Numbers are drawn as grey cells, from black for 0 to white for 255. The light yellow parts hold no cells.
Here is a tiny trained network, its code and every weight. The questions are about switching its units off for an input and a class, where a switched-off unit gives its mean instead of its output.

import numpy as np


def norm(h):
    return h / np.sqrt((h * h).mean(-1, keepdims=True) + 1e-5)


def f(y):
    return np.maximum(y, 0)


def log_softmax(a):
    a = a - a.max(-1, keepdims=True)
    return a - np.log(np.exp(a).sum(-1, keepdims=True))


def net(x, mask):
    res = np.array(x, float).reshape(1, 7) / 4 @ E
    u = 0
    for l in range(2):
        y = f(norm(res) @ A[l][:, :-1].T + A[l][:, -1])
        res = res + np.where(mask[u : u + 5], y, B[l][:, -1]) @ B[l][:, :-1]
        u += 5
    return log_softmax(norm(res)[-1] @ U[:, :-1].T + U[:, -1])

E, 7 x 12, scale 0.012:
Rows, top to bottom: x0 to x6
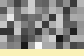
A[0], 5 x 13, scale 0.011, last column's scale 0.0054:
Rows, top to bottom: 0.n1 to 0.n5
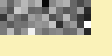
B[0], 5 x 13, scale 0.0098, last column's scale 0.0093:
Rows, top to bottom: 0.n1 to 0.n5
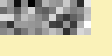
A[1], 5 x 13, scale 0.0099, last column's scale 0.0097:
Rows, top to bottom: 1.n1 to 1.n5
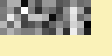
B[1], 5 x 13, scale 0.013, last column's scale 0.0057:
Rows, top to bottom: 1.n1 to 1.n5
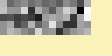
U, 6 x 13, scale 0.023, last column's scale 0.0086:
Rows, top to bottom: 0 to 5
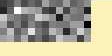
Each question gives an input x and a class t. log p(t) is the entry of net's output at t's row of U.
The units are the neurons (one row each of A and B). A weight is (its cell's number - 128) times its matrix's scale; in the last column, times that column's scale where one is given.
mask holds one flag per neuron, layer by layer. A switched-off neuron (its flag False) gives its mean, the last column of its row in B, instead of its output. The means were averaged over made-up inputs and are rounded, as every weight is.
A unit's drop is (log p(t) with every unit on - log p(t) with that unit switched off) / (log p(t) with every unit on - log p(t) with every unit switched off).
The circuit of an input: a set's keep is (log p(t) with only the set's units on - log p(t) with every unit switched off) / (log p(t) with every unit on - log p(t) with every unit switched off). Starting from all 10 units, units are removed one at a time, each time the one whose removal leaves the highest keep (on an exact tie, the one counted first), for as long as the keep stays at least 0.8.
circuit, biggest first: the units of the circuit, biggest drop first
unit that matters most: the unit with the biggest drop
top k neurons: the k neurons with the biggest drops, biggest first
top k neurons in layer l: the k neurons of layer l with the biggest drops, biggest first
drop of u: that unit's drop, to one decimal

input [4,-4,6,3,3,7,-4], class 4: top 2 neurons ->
1.n4, 0.n1
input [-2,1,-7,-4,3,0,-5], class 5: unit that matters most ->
1.n2
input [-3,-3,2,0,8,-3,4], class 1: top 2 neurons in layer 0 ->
0.n1, 0.n3
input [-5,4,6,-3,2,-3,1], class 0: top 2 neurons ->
1.n3, 0.n2
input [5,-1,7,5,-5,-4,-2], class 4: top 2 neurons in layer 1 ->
1.n2, 1.n5
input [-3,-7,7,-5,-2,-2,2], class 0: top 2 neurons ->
1.n3, 0.n1
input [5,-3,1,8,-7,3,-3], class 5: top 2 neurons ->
0.n1, 1.n5
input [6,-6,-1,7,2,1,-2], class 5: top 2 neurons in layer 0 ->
0.n1, 0.n4
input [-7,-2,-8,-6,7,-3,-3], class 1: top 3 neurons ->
0.n1, 1.n3, 0.n3
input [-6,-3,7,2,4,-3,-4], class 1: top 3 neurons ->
0.n1, 1.n2, 1.n5
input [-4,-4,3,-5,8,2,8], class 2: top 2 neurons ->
0.n3, 1.n1
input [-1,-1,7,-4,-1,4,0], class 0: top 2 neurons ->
1.n3, 0.n1
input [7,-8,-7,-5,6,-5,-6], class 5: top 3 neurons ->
0.n4, 1.n3, 0.n3
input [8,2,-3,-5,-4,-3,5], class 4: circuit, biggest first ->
0.n5
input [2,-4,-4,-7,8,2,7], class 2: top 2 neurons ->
0.n3, 1.n3
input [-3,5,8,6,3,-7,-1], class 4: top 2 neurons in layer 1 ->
1.n2, 1.n5
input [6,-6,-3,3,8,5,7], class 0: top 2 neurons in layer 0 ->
0.n3, 0.n4
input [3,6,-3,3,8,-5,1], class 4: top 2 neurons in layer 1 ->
1.n2, 1.n3
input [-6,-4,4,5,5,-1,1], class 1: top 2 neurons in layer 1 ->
1.n3, 1.n2
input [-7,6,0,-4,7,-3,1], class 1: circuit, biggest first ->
0.n1
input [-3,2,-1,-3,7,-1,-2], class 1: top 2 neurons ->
0.n1, 1.n3
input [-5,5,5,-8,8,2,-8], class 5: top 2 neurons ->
1.n2, 0.n4
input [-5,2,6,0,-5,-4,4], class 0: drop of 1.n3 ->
1.0
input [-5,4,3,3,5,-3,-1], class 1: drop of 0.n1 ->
0.1
